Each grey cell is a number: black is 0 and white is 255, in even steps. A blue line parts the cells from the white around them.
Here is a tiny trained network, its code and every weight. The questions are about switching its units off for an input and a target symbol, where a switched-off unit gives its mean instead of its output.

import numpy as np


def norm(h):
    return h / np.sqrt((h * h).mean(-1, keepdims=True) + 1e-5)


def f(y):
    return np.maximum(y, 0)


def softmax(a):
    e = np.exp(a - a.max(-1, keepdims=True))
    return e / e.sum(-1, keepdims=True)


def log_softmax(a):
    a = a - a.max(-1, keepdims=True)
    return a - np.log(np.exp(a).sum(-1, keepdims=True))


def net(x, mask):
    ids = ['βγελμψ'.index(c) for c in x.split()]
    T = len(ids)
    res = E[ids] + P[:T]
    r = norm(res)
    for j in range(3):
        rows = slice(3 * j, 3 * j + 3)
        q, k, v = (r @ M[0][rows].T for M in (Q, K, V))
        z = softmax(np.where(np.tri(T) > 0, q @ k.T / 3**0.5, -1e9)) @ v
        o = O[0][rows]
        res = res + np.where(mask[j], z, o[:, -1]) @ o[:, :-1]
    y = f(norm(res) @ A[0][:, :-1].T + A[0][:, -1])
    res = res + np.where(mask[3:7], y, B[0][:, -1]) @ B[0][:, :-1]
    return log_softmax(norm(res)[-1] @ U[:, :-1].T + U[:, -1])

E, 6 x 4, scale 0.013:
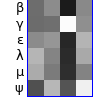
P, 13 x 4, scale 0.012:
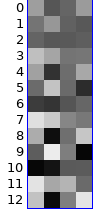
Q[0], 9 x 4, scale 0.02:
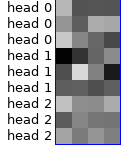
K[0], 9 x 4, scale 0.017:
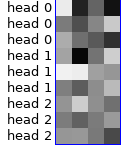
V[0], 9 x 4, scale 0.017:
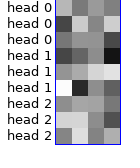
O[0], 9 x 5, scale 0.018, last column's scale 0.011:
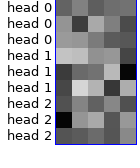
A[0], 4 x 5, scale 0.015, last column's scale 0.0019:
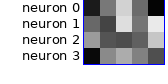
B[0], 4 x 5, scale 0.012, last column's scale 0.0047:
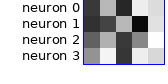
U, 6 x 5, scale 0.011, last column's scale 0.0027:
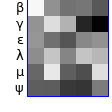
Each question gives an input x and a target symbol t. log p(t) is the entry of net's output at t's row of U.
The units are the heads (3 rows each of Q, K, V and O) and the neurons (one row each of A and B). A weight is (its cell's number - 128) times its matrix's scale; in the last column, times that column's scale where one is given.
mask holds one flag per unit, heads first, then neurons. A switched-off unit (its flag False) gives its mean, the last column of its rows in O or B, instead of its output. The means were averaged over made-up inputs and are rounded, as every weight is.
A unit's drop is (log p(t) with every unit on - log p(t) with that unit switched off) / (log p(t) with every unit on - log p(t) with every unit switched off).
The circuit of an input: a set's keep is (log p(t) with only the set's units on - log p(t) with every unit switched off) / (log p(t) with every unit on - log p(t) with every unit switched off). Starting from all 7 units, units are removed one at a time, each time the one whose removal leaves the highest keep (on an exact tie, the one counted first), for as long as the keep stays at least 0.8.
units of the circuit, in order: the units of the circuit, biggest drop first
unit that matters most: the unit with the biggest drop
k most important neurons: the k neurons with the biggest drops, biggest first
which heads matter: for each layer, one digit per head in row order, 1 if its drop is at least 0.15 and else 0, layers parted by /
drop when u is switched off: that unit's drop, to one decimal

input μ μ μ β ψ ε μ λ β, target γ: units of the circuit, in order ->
[head 1]
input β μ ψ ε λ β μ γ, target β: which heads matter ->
010
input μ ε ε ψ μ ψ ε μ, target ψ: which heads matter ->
011
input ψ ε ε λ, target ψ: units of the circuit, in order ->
[head 1; head 2]
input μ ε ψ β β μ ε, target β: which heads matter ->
001
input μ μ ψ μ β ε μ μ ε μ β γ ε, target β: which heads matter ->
010
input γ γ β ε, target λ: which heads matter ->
010
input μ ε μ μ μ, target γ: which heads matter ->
010
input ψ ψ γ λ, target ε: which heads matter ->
010
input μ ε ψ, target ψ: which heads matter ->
111
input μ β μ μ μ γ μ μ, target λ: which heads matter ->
010
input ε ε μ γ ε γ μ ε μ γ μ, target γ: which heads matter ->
011
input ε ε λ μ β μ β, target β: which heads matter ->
001
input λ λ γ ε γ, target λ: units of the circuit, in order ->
[head 1]
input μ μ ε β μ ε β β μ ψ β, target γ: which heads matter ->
111
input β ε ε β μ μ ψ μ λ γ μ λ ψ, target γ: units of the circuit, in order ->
[head 1; head 2]
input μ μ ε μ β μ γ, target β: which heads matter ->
001
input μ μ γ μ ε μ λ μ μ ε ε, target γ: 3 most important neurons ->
[neuron 0; neuron 3; neuron 2]
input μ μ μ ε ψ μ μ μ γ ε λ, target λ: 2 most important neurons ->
[neuron 1; neuron 2]
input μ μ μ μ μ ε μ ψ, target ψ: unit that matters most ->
head 2
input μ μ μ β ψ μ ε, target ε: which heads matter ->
011
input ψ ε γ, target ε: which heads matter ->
010
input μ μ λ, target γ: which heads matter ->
011
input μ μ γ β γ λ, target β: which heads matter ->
011
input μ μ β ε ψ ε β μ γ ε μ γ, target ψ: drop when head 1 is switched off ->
0.3
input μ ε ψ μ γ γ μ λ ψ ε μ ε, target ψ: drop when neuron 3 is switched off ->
0.2
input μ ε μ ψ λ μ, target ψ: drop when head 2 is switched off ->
0.0
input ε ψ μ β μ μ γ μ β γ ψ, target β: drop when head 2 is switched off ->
0.9
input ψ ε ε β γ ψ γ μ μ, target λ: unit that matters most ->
head 1
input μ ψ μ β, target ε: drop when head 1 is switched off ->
0.9
